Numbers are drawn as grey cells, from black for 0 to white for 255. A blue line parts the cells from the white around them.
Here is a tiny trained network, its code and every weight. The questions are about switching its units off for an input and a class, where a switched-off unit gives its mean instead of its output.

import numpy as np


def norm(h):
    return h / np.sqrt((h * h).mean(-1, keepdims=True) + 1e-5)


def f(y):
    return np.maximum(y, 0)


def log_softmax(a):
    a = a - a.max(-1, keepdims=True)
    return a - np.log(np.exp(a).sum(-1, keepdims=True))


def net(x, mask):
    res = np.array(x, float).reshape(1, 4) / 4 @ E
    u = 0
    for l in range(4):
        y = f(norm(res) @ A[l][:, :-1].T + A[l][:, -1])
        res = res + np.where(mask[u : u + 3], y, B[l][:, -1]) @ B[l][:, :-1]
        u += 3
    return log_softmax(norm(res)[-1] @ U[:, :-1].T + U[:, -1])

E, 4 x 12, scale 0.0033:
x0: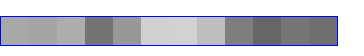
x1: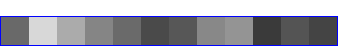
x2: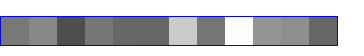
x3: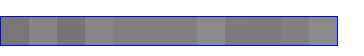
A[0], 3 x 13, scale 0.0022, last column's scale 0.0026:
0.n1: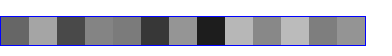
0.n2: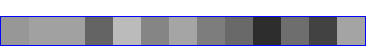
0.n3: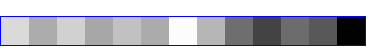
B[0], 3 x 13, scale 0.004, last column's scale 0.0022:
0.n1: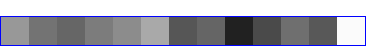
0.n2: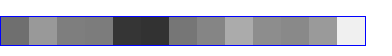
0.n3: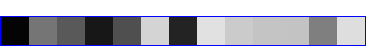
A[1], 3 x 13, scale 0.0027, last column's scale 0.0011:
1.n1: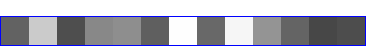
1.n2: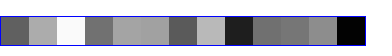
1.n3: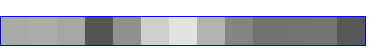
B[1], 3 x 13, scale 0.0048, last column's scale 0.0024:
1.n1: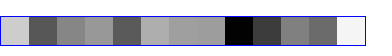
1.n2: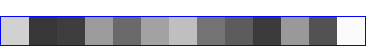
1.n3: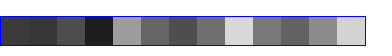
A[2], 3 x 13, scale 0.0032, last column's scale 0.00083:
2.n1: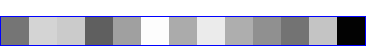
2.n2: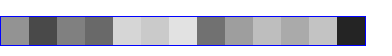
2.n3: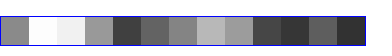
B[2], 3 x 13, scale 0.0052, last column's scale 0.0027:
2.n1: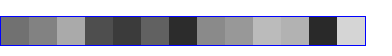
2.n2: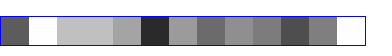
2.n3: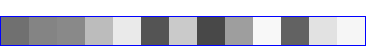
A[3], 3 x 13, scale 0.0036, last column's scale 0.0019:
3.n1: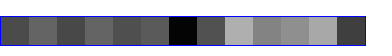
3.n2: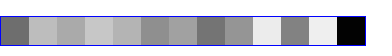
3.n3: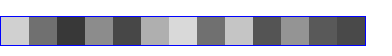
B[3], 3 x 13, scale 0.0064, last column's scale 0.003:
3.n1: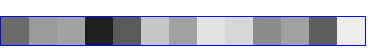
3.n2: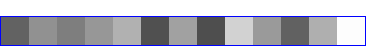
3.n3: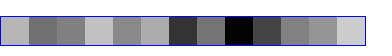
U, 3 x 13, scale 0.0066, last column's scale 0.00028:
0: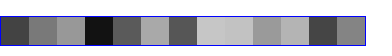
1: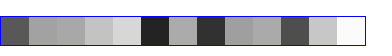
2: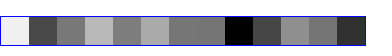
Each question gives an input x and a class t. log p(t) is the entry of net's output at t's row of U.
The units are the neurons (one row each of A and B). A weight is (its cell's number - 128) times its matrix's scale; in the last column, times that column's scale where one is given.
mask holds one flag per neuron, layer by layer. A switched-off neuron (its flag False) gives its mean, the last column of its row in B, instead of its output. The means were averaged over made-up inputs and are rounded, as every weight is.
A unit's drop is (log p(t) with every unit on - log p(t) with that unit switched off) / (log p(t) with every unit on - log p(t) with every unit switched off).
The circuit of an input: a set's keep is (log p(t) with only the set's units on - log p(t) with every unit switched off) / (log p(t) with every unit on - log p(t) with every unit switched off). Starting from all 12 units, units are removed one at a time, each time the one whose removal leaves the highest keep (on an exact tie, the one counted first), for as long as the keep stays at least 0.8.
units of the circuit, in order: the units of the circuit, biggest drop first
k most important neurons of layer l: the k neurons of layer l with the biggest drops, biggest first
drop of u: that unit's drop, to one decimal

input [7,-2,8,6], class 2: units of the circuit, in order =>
(3.n3)
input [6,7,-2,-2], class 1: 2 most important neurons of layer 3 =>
(3.n1, 3.n2)
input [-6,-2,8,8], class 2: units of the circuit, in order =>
(3.n3, 1.n1)
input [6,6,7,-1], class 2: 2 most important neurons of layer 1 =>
(1.n1, 1.n3)
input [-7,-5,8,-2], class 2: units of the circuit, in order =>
(3.n3, 1.n1, 2.n3)
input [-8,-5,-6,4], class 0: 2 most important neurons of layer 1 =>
(1.n1, 1.n2)
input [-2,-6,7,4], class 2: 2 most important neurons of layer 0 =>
(0.n1, 0.n3)
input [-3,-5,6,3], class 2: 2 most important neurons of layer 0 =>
(0.n1, 0.n3)
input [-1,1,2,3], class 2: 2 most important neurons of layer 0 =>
(0.n3, 0.n2)
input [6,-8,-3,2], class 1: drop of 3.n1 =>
0.1
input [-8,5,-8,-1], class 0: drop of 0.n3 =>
-0.1
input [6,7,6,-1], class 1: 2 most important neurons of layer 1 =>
(1.n2, 1.n1)
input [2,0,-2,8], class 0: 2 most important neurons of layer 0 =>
(0.n3, 0.n1)
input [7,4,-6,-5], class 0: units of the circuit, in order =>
(0.n3)
